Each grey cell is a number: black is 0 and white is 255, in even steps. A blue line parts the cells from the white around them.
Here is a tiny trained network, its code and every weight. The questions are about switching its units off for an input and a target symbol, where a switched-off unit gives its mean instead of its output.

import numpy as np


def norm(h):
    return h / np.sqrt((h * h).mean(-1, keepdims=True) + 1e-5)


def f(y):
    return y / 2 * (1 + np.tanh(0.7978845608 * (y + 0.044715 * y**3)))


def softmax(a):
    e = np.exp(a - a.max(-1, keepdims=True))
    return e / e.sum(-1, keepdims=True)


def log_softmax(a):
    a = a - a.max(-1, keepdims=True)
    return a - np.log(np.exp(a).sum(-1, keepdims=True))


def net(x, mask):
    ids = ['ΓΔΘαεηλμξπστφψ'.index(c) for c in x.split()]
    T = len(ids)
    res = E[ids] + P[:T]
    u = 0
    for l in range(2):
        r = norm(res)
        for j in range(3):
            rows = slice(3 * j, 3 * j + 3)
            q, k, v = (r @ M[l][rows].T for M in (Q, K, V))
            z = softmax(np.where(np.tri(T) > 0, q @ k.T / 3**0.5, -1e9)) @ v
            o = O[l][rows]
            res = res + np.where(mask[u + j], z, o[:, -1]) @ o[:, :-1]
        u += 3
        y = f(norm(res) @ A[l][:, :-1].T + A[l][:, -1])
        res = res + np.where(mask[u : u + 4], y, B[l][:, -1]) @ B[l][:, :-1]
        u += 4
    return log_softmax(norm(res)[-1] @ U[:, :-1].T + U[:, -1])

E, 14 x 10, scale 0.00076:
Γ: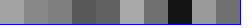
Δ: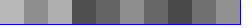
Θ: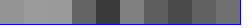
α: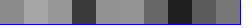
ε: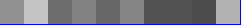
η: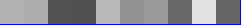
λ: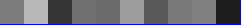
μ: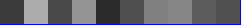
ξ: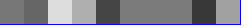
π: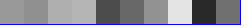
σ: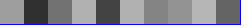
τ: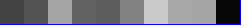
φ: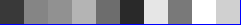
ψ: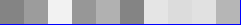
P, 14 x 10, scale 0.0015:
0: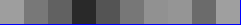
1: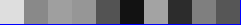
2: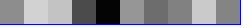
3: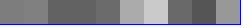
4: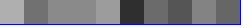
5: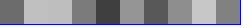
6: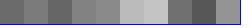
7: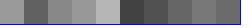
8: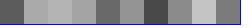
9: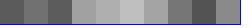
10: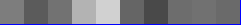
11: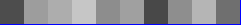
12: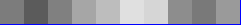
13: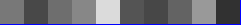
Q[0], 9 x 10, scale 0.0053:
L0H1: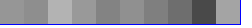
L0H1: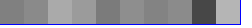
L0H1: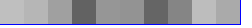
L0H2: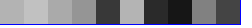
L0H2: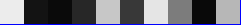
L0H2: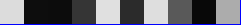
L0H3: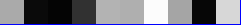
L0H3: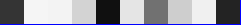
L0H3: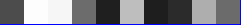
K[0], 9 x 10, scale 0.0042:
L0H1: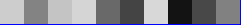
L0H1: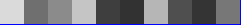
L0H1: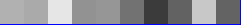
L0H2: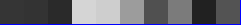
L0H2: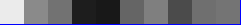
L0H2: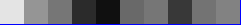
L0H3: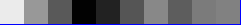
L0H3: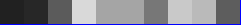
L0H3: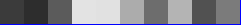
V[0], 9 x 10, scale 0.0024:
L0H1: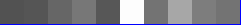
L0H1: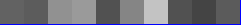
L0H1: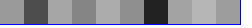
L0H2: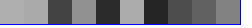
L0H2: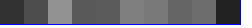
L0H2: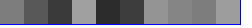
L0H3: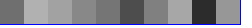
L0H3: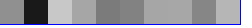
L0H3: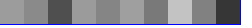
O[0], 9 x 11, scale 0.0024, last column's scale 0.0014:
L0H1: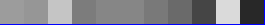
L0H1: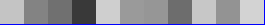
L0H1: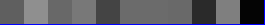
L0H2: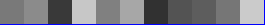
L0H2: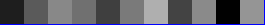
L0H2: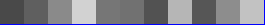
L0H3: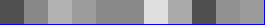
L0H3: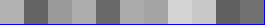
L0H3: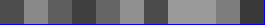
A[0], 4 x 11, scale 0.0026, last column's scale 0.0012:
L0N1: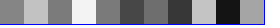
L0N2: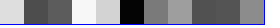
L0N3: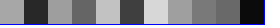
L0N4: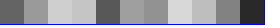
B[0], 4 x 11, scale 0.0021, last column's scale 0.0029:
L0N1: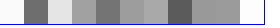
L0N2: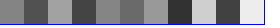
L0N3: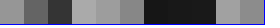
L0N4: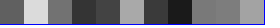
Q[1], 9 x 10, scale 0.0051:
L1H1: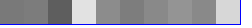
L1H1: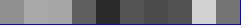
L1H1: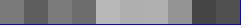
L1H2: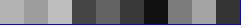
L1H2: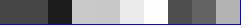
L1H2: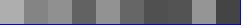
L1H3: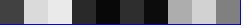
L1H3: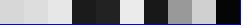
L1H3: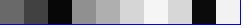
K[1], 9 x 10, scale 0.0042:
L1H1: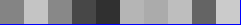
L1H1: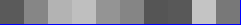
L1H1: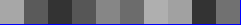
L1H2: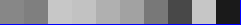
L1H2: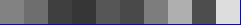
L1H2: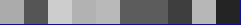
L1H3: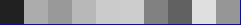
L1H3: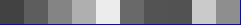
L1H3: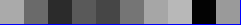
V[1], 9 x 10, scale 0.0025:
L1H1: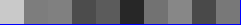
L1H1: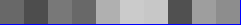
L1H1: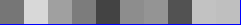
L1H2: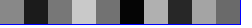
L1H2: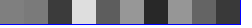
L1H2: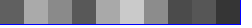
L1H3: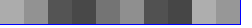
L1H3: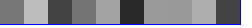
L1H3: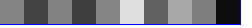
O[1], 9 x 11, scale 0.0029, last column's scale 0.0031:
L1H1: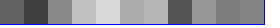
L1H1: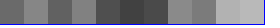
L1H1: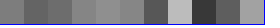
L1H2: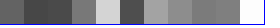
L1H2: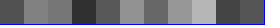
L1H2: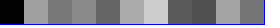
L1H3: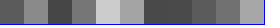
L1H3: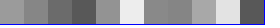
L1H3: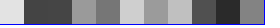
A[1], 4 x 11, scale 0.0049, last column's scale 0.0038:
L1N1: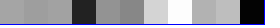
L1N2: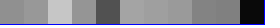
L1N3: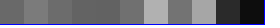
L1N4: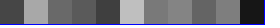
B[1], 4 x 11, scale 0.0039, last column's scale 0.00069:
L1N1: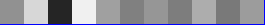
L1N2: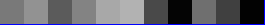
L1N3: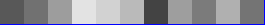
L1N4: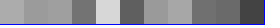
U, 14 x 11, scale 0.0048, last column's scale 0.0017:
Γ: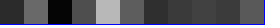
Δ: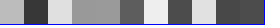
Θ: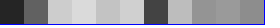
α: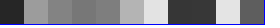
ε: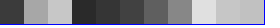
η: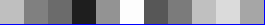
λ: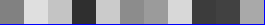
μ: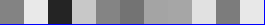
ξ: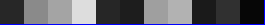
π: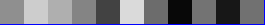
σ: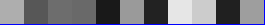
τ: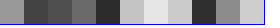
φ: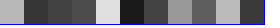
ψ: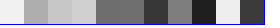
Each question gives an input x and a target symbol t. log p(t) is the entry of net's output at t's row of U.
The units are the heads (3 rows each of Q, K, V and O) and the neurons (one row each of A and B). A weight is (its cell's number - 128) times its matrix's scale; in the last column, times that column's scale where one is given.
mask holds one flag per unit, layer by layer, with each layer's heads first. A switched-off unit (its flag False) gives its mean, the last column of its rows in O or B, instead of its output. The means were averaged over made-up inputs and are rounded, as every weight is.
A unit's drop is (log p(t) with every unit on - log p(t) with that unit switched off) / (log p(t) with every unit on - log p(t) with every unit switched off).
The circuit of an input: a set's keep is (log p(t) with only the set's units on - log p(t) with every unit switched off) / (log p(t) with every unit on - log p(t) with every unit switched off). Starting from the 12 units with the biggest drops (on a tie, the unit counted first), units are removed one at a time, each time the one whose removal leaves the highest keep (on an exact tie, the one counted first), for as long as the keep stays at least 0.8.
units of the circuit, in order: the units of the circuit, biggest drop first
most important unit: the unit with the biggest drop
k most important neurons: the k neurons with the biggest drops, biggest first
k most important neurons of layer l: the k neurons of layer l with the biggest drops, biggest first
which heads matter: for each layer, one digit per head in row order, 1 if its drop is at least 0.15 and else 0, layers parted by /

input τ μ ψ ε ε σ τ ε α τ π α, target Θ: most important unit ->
L0H2
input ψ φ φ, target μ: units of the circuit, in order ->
[L0H2 L1N1]
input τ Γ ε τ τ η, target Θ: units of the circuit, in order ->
[L0H2 L1N3]
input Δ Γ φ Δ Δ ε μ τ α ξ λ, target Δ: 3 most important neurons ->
[L0N1 L0N4 L0N2]
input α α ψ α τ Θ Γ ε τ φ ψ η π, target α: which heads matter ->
001 / 010
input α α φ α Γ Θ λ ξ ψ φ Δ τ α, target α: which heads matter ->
001 / 010
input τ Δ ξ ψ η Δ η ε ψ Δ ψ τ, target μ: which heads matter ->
011 / 000
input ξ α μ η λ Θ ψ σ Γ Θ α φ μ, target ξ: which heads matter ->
001 / 001
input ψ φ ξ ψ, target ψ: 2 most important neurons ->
[L0N3 L0N4]
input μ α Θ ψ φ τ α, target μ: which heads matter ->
011 / 001
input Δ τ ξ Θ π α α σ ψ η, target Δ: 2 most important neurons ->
[L0N4 L0N1]
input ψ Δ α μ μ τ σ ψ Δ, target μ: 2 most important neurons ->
[L1N1 L0N2]
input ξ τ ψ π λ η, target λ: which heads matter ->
101 / 000
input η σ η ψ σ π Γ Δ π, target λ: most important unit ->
L0H3
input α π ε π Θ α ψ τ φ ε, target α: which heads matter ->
001 / 010
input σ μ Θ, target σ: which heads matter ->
011 / 110
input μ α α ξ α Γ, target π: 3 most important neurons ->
[L0N1 L1N2 L0N2]
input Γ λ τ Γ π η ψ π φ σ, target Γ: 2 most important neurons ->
[L0N1 L0N2]
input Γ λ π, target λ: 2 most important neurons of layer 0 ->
[L0N2 L0N4]
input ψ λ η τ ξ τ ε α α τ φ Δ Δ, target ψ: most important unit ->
L1H2
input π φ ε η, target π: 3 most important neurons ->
[L1N2 L0N1 L0N4]
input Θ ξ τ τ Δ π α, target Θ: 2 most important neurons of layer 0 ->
[L0N1 L0N4]
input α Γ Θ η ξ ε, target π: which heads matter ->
101 / 000
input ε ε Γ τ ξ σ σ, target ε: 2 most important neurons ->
[L0N1 L0N4]
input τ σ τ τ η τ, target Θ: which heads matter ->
010 / 000
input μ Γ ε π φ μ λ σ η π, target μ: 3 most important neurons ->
[L0N4 L0N1 L1N1]
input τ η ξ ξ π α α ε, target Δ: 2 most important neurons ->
[L0N2 L0N1]
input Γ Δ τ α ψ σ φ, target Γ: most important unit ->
L0H3
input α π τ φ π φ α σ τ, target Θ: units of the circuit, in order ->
[L1N3 L0H2]
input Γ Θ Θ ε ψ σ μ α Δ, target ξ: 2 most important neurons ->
[L0N2 L0N1]
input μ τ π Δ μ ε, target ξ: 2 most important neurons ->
[L0N1 L0N2]
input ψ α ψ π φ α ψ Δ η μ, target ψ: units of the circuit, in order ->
[L1H2 L0N2]
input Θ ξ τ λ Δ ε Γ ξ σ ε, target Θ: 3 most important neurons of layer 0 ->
[L0N1 L0N4 L0N2]
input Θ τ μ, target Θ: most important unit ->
L1N3
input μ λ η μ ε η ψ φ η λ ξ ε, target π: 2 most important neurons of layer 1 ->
[L1N2 L1N3]
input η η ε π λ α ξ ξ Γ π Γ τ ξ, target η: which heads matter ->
100 / 011
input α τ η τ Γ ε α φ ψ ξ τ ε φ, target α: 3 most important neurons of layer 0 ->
[L0N1 L0N2 L0N3]
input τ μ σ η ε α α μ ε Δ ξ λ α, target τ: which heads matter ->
010 / 001
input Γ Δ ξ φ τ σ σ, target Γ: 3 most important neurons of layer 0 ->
[L0N1 L0N2 L0N4]
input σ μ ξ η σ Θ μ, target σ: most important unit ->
L1H2
